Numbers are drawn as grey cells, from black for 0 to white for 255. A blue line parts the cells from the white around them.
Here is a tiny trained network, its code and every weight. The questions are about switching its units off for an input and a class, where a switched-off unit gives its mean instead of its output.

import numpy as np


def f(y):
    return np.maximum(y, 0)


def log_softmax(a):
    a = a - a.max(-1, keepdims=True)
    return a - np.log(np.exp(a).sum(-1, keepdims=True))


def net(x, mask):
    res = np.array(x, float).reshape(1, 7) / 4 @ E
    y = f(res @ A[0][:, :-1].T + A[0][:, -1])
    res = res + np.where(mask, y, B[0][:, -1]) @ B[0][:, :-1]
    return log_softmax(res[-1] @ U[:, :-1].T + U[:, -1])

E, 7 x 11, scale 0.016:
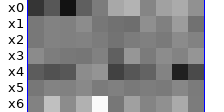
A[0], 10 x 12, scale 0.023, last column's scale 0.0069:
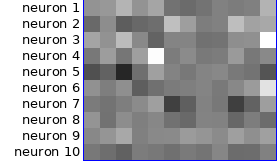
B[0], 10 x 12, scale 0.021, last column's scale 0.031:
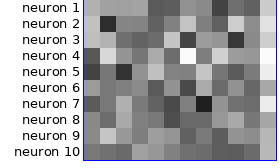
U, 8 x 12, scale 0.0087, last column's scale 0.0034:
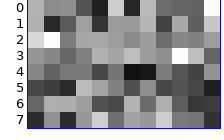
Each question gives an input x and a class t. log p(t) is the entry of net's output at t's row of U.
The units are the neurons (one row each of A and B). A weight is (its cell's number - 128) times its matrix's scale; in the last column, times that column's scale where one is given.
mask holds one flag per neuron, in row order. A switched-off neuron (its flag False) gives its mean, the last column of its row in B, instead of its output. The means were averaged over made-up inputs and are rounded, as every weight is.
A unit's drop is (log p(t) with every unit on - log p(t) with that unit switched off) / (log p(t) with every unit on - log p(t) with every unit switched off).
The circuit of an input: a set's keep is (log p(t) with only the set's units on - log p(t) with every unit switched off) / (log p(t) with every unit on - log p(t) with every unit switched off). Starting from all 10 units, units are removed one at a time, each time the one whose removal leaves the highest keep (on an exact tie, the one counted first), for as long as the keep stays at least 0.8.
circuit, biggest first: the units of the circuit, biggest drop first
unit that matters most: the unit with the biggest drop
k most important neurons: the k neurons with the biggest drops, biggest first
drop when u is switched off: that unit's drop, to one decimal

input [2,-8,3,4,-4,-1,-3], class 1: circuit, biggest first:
(neuron 4)
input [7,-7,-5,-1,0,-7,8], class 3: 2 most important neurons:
(neuron 2; neuron 7)
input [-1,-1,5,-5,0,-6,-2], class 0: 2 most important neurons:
(neuron 4; neuron 7)
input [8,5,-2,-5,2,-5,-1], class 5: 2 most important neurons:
(neuron 5; neuron 4)
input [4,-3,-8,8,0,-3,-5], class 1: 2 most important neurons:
(neuron 4; neuron 2)
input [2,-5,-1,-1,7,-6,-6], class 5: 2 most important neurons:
(neuron 5; neuron 4)
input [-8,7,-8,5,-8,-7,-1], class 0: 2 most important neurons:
(neuron 4; neuron 3)
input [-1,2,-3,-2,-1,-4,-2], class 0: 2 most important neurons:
(neuron 4; neuron 7)
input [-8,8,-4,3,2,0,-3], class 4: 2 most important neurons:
(neuron 4; neuron 7)
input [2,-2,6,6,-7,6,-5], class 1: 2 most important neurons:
(neuron 2; neuron 4)
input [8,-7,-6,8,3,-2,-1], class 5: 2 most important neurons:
(neuron 4; neuron 5)
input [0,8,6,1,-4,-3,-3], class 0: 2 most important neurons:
(neuron 4; neuron 3)
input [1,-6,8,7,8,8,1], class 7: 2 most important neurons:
(neuron 5; neuron 1)
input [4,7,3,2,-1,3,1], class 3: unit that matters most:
neuron 2
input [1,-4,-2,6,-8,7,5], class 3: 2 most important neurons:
(neuron 2; neuron 4)
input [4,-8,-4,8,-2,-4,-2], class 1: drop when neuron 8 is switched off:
0.0
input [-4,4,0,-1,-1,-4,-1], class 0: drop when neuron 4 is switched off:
0.6
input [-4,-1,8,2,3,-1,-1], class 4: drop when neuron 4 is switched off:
0.9
